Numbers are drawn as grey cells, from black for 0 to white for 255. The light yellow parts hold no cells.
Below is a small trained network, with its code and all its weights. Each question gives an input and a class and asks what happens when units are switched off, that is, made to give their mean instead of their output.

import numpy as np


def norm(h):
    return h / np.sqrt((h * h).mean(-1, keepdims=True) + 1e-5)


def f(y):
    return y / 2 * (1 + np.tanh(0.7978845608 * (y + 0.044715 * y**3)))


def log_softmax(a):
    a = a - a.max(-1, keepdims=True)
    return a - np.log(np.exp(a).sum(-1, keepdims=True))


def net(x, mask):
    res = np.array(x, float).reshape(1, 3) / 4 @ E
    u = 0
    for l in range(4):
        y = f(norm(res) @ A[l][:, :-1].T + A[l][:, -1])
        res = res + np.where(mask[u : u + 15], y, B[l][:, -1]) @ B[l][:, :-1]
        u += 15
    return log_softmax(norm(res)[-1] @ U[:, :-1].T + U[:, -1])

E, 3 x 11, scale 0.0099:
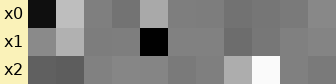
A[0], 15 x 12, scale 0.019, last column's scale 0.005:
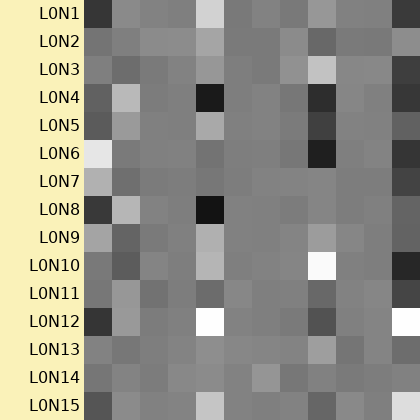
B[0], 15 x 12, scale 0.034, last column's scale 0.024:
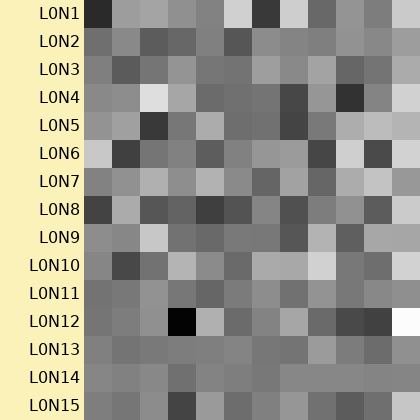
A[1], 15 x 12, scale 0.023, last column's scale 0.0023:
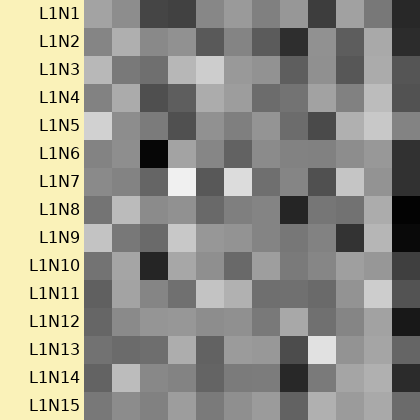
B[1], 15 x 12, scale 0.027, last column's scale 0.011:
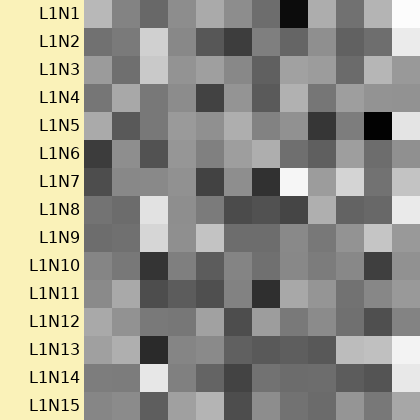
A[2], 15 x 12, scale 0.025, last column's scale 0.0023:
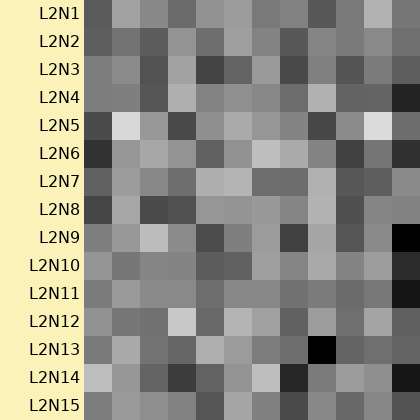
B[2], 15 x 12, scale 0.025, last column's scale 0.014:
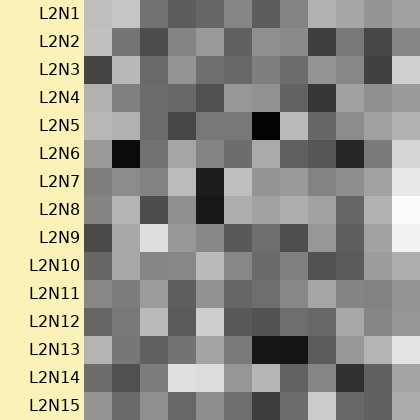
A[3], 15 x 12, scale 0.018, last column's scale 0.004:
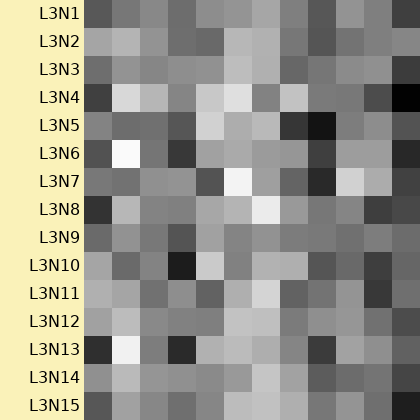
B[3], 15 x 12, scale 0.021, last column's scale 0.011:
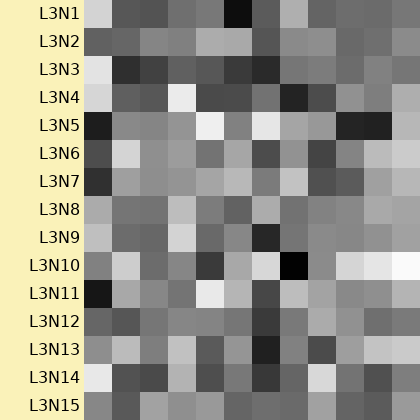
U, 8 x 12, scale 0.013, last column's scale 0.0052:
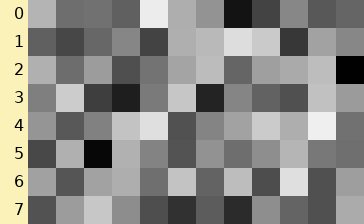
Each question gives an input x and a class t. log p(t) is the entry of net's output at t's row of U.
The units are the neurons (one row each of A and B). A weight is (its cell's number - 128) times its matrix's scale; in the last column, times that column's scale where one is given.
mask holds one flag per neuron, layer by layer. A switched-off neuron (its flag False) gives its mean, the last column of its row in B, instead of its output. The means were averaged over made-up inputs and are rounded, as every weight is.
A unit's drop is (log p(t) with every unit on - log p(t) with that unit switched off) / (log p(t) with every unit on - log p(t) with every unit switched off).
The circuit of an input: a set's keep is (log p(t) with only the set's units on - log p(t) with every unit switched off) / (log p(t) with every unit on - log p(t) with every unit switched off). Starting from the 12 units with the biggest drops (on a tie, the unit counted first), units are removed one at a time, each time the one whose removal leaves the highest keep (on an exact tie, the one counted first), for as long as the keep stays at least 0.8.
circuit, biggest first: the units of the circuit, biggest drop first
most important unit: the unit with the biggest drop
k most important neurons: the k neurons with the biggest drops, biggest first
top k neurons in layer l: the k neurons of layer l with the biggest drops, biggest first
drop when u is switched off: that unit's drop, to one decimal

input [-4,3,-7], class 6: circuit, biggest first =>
L0N6
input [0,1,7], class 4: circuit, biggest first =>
L0N12; L0N10
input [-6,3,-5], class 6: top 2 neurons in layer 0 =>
L0N6; L0N12
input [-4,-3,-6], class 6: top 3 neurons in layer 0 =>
L0N6; L0N12; L0N15
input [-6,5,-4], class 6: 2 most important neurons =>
L0N6; L0N12
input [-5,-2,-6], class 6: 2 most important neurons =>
L0N12; L1N7
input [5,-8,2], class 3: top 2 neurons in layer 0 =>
L0N12; L0N1
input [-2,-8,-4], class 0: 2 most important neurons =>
L0N6; L1N1
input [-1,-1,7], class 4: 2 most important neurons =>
L0N12; L0N8
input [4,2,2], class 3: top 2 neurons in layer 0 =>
L0N1; L0N9
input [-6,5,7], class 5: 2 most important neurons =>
L0N12; L0N4
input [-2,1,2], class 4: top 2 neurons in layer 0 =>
L0N12; L0N8
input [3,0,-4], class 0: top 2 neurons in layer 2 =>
L2N14; L2N13
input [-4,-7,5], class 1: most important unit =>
L0N5
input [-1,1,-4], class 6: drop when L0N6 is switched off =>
0.9
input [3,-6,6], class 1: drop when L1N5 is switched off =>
0.0
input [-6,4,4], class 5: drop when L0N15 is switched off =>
0.1
